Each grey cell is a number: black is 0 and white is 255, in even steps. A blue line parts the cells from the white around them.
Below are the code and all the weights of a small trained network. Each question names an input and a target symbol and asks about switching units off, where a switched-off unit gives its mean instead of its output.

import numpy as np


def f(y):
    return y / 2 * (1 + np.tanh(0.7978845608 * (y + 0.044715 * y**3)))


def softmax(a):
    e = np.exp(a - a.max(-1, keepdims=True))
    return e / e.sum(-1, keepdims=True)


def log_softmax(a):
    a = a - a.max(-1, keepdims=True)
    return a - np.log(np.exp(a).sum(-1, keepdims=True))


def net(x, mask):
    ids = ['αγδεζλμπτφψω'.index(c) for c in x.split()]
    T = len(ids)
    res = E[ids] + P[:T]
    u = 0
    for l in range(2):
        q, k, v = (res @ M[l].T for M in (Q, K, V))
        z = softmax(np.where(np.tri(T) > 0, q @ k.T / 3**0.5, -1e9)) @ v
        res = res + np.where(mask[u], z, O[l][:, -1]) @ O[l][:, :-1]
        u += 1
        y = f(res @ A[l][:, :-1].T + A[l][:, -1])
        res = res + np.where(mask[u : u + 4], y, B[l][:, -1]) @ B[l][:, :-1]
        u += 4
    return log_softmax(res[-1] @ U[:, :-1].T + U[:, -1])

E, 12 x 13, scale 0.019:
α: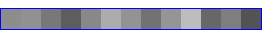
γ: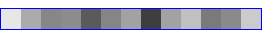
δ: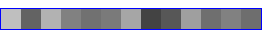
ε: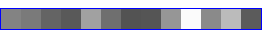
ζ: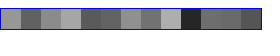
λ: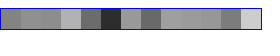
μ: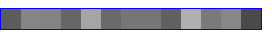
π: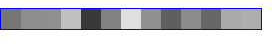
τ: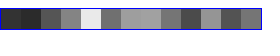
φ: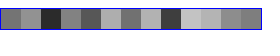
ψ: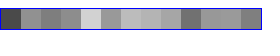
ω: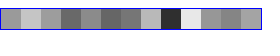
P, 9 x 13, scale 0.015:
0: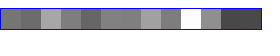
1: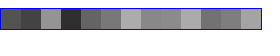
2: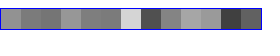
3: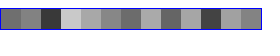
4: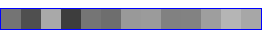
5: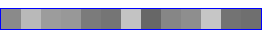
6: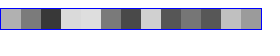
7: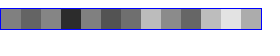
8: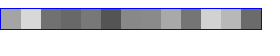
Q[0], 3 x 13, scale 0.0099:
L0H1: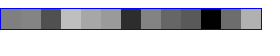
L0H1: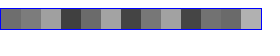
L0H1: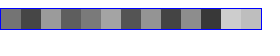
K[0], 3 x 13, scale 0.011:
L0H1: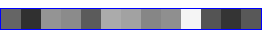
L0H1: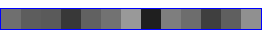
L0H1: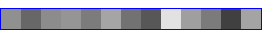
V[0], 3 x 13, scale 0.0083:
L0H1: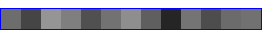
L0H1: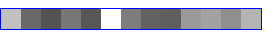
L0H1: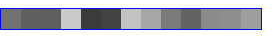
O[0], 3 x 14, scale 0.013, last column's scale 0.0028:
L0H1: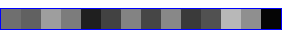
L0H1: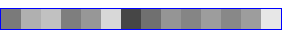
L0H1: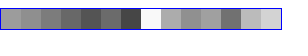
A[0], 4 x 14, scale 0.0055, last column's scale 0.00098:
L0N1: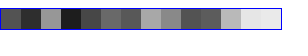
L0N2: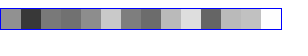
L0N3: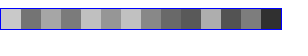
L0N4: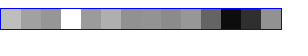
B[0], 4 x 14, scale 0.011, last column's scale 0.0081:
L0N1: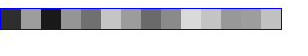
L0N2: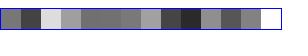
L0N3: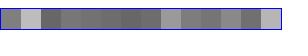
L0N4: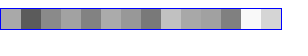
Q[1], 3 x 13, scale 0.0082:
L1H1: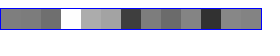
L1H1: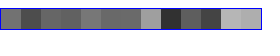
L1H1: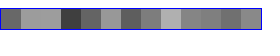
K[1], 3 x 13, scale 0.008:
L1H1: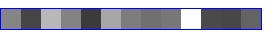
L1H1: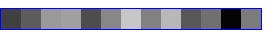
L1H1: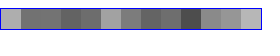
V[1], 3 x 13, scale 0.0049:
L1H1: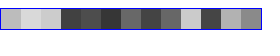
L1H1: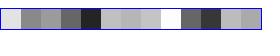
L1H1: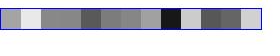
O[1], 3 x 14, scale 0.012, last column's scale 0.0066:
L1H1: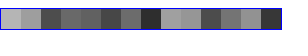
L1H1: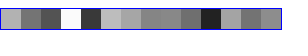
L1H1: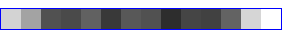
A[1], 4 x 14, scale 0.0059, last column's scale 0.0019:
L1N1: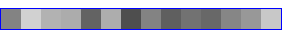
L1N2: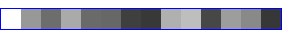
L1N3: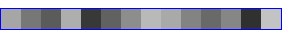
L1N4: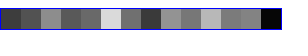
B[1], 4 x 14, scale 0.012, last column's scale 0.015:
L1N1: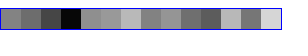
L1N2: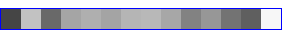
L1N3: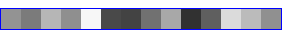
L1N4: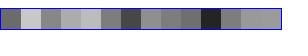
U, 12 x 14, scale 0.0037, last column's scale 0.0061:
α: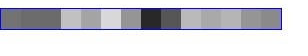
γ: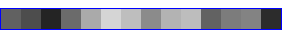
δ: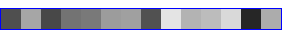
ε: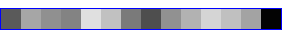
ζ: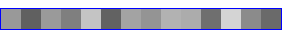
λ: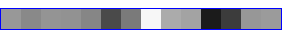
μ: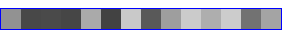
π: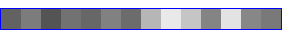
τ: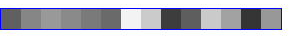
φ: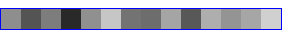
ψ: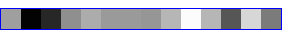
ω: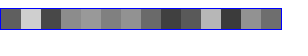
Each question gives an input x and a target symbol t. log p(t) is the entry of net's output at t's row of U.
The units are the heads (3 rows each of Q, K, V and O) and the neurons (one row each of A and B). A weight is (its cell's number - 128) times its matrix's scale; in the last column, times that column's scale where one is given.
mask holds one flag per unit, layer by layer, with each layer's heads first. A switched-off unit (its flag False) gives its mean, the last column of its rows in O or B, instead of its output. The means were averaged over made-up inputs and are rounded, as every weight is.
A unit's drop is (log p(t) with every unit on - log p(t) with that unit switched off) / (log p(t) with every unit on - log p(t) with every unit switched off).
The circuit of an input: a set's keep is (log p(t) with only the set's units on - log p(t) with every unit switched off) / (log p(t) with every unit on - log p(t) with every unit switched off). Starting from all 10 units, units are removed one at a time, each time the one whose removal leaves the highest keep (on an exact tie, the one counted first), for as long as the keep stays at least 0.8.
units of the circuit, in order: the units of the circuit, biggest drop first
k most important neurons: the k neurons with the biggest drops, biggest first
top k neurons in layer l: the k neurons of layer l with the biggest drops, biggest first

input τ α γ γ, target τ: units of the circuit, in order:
L0H1; L1H1
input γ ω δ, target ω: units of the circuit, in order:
L1H1; L1N2
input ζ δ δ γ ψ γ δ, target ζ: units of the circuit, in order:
L1N3; L1H1; L0H1
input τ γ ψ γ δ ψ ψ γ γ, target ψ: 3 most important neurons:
L0N4; L0N2; L1N4
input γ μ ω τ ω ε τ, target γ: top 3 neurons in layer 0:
L0N4; L0N1; L0N3
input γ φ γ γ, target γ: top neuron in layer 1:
L1N1
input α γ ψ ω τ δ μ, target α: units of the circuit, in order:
L0H1; L1N2
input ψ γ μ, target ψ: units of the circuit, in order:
L0N4; L0H1
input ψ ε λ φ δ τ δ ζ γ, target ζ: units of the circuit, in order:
L1N3; L0H1; L1H1
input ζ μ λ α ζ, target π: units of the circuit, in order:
L0N1; L0H1; L1H1; L1N3
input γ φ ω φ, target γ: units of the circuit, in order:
L1H1; L1N1; L0H1; L0N4
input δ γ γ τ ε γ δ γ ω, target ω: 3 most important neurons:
L0N2; L1N2; L0N3
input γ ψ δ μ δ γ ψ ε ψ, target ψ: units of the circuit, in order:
L0H1; L0N4
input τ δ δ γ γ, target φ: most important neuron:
L0N2
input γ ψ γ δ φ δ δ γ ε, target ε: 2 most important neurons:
L0N2; L1N1
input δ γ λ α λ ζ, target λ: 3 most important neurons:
L1N1; L0N1; L0N4
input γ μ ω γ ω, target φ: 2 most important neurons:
L0N2; L1N1
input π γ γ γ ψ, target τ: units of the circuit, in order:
L1H1; L0N4
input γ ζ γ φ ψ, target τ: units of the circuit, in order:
L1H1; L0H1
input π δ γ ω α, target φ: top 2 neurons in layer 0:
L0N1; L0N2
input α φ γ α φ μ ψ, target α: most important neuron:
L0N4
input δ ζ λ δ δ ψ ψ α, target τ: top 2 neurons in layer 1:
L1N1; L1N4
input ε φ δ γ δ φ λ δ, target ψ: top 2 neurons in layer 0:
L0N1; L0N2
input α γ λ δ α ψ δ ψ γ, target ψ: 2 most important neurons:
L0N4; L1N2
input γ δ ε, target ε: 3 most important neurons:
L0N2; L1N4; L1N1
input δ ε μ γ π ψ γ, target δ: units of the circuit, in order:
L0H1; L1H1; L1N2
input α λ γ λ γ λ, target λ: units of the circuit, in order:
L0H1; L1H1
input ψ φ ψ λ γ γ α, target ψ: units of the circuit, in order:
L0H1; L0N4
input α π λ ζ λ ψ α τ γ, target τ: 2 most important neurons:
L0N1; L0N4
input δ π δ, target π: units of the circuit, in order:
L0H1; L0N1
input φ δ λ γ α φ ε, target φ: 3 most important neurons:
L0N2; L1N2; L1N1
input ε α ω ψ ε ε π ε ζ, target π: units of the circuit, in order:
L0H1; L0N2
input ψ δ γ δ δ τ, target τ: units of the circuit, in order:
L0H1; L1H1
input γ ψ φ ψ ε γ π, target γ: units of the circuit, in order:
L1H1; L1N1; L0N4; L1N2
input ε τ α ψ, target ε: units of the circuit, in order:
L1H1; L0H1
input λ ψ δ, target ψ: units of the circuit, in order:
L0N4; L0H1
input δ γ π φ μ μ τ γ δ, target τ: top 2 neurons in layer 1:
L1N1; L1N3
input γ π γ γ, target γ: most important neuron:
L1N1
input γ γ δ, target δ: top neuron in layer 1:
L1N2
